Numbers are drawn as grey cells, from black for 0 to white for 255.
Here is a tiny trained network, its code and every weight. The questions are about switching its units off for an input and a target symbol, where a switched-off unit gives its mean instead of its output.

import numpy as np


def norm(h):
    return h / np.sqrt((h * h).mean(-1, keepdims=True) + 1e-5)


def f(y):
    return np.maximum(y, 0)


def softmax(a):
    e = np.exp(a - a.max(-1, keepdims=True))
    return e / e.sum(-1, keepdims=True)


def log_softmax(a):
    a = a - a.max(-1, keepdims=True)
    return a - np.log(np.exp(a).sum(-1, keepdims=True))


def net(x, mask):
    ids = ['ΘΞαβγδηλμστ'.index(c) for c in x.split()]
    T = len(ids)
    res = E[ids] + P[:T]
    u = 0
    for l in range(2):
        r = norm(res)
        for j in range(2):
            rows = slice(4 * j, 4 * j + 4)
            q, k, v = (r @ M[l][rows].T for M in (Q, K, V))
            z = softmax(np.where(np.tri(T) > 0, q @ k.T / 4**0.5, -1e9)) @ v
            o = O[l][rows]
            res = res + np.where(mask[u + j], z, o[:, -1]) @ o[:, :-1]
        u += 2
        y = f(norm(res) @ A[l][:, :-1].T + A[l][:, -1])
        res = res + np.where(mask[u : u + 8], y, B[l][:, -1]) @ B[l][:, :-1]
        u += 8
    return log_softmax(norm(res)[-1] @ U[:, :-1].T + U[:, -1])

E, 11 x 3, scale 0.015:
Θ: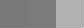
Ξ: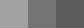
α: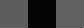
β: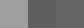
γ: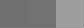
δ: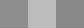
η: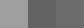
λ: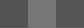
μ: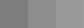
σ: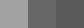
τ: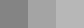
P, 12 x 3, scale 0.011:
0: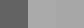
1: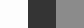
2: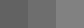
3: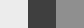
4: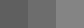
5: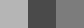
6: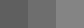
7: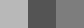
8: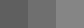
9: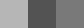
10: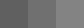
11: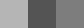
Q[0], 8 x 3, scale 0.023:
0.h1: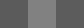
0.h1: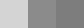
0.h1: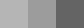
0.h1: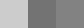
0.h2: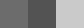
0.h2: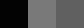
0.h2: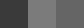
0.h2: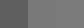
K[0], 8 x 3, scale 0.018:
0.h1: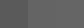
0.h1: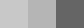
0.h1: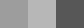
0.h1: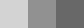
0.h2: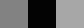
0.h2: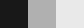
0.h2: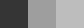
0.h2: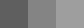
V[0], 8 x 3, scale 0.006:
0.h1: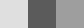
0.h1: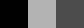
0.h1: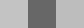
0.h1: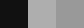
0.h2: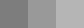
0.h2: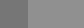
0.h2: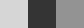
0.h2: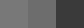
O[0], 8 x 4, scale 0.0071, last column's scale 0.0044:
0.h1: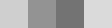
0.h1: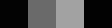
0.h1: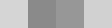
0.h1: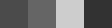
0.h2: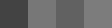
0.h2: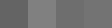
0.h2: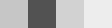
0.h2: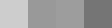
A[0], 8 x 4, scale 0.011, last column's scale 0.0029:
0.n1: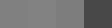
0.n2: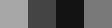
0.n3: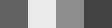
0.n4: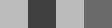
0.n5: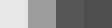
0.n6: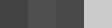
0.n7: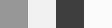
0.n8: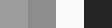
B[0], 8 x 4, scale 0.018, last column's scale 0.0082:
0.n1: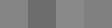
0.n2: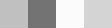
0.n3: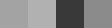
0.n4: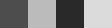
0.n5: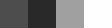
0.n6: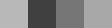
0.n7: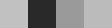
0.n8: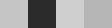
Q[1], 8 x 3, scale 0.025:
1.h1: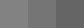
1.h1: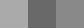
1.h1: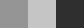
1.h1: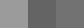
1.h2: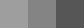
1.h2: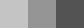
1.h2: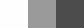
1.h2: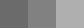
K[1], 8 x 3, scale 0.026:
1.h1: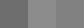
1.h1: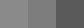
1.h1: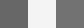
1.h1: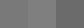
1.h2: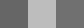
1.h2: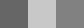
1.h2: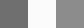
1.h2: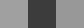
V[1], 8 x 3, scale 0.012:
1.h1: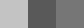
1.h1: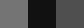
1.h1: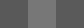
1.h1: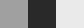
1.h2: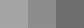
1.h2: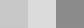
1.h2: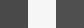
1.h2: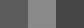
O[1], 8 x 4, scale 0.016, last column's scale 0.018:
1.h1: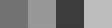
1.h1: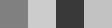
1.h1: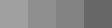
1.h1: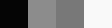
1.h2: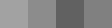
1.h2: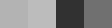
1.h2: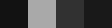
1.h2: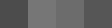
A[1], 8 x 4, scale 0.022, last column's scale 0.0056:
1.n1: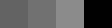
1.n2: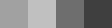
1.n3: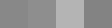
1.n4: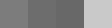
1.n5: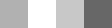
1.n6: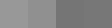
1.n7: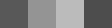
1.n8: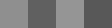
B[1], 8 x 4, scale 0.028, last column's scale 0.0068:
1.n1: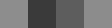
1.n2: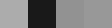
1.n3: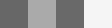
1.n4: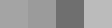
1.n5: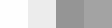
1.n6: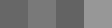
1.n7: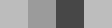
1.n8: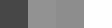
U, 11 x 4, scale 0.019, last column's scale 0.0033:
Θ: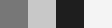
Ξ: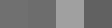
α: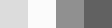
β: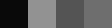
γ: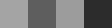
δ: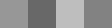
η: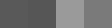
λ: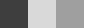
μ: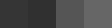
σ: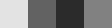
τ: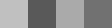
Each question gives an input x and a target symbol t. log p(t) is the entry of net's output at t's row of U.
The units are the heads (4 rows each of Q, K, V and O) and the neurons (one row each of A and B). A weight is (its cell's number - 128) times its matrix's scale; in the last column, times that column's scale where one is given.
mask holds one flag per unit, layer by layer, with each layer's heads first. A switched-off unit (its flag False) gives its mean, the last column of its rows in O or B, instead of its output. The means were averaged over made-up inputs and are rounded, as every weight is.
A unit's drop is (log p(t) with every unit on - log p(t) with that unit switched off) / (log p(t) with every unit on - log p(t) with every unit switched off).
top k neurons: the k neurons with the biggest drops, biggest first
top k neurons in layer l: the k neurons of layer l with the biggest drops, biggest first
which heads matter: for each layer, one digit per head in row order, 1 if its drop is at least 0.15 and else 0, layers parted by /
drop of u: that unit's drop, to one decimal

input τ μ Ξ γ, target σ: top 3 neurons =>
(0.n3 0.n4 0.n5)
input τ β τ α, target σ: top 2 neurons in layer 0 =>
(0.n3 0.n5)
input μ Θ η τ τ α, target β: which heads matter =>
11 / 01
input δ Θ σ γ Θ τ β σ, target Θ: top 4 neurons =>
(0.n3 0.n8 0.n5 0.n2)
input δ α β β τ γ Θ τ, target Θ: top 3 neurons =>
(0.n3 0.n5 0.n2)
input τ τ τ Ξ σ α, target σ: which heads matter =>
11 / 01
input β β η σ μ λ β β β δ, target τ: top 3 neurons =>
(0.n6 0.n4 0.n5)
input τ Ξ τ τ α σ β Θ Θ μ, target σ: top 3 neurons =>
(0.n3 0.n4 0.n5)
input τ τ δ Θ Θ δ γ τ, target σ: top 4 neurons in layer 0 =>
(0.n3 0.n2 0.n4 0.n5)
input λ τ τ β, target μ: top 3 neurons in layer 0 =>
(0.n8 0.n5 0.n7)
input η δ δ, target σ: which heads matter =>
11 / 00
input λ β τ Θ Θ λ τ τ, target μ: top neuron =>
(0.n2)
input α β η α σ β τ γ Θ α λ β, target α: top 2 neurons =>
(0.n6 0.n8)
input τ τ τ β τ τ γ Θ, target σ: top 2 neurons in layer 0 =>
(0.n3 0.n4)
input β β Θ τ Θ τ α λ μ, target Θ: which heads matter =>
11 / 10
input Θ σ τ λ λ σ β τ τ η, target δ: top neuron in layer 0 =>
(0.n8)
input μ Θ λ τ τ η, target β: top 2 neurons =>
(0.n7 0.n2)
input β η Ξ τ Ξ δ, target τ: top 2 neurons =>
(0.n5 0.n7)
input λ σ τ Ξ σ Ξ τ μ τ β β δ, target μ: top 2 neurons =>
(0.n2 0.n7)
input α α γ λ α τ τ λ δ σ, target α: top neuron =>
(0.n6)
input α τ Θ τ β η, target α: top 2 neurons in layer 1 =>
(1.n5 1.n2)
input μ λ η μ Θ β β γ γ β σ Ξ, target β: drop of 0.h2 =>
0.7
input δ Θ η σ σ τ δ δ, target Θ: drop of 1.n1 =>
0.0
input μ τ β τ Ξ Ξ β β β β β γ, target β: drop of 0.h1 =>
0.2
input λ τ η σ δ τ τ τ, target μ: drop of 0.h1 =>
0.5
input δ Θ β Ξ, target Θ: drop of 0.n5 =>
0.8
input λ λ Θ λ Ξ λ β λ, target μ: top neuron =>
(0.n6)
